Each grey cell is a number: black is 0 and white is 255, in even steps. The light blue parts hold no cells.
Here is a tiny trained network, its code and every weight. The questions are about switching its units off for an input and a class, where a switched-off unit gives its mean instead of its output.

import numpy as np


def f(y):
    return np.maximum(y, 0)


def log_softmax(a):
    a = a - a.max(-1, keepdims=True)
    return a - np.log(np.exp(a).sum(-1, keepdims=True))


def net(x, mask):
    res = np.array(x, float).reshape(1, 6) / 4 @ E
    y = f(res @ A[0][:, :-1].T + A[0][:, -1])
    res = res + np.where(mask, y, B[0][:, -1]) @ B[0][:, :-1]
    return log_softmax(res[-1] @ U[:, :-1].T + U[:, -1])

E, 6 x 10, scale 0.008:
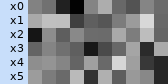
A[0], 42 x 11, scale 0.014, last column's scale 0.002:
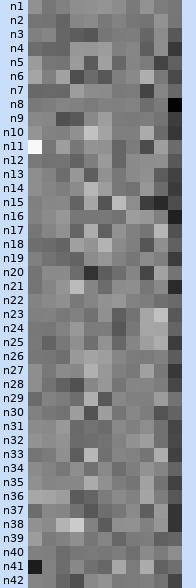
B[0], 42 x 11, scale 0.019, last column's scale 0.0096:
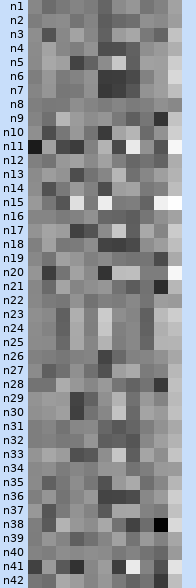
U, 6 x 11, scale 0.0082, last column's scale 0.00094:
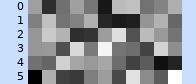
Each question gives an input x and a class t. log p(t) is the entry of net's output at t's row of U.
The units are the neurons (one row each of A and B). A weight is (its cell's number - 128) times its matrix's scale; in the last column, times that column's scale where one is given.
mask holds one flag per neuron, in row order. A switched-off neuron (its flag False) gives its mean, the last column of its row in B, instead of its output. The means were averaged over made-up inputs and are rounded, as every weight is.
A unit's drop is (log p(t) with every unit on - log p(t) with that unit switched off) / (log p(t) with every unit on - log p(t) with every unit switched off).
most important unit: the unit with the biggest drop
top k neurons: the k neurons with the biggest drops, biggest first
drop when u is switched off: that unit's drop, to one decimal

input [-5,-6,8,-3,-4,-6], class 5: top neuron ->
(n41)
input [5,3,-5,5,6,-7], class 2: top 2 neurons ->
(n17 n33)
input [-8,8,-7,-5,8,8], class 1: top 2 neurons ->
(n36 n6)
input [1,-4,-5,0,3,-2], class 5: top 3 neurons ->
(n11 n6 n36)
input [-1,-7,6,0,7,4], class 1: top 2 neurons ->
(n7 n18)
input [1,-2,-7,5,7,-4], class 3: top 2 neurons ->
(n15 n41)
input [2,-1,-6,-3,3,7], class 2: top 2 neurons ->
(n5 n41)
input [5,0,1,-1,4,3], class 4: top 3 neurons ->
(n9 n23 n42)
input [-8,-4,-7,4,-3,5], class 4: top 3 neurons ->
(n38 n21 n41)
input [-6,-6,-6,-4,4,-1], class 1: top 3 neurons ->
(n18 n7 n41)
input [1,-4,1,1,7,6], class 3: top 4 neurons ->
(n15 n17 n33 n29)
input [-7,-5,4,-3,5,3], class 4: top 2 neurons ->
(n38 n21)
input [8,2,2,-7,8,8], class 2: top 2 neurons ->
(n5 n30)
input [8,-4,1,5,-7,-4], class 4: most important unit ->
n15
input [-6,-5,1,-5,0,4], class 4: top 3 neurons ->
(n38 n21 n20)
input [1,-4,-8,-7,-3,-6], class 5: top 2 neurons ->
(n11 n20)
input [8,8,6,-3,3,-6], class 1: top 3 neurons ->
(n6 n36 n38)
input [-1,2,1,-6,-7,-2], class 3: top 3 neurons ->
(n23 n24 n20)
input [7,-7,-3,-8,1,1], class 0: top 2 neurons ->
(n10 n14)
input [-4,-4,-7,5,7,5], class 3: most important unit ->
n15
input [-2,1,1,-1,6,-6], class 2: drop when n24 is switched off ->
0.2
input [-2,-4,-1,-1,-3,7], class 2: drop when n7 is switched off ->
0.0
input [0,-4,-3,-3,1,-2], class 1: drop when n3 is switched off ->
0.1
